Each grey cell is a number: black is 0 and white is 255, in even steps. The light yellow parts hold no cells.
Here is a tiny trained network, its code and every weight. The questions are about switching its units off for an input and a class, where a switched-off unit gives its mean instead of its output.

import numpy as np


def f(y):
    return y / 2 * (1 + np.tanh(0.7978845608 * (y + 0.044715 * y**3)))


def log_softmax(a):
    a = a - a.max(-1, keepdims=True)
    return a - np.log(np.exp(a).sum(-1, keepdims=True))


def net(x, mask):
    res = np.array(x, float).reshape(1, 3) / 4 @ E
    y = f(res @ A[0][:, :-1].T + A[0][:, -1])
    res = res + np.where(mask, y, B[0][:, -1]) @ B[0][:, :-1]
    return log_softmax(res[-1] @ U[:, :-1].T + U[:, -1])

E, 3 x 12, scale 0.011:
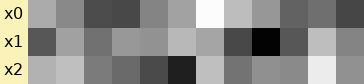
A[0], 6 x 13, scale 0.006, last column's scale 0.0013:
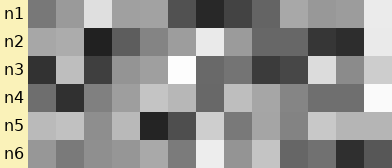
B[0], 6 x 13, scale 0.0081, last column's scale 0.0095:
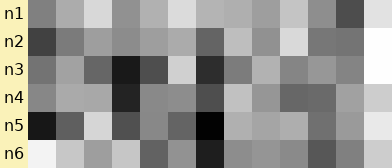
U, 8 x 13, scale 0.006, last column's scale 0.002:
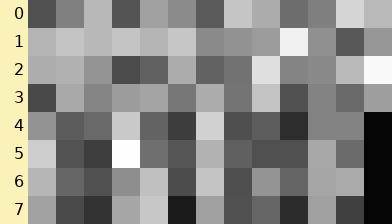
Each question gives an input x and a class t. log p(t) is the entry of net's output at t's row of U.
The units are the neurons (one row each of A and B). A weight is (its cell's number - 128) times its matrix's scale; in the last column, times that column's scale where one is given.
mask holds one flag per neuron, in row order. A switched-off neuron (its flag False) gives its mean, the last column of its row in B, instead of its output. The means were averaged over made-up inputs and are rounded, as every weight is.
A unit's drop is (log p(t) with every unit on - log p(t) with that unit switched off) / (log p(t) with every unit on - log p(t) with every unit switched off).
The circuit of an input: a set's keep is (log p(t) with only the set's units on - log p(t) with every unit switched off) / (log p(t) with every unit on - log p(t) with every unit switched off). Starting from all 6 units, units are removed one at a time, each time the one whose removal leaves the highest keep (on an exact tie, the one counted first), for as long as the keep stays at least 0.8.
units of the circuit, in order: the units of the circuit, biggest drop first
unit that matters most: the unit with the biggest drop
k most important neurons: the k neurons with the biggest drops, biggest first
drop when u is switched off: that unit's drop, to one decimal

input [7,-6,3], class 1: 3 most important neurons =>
(n6; n2; n3)
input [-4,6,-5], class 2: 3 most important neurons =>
(n3; n2; n5)
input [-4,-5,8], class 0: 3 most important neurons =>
(n5; n6; n3)
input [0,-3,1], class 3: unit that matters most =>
n3
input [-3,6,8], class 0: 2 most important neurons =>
(n5; n6)
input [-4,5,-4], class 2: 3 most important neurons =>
(n3; n2; n5)
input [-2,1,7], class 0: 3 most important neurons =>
(n5; n6; n3)
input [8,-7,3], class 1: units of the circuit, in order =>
(n6; n2)
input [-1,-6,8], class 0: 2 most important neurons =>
(n5; n3)
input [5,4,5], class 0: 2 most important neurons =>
(n5; n1)
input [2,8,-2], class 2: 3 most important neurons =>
(n3; n5; n1)
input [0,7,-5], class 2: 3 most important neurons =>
(n3; n5; n2)
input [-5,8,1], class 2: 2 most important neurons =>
(n3; n2)
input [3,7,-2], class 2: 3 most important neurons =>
(n3; n1; n5)
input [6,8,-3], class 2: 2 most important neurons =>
(n3; n1)
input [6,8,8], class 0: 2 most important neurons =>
(n5; n2)
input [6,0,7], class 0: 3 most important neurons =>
(n5; n1; n2)
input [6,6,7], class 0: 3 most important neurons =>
(n5; n2; n1)
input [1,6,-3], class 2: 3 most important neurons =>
(n3; n5; n1)
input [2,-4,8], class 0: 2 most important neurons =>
(n5; n3)
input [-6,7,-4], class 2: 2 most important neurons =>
(n3; n2)
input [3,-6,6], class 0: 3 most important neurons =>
(n5; n3; n1)
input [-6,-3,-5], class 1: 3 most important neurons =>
(n1; n5; n3)
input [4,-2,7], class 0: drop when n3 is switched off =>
0.1
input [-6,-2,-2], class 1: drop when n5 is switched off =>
0.2
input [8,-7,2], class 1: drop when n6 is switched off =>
0.5
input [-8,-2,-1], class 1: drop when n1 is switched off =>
0.5
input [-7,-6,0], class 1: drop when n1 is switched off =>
0.6
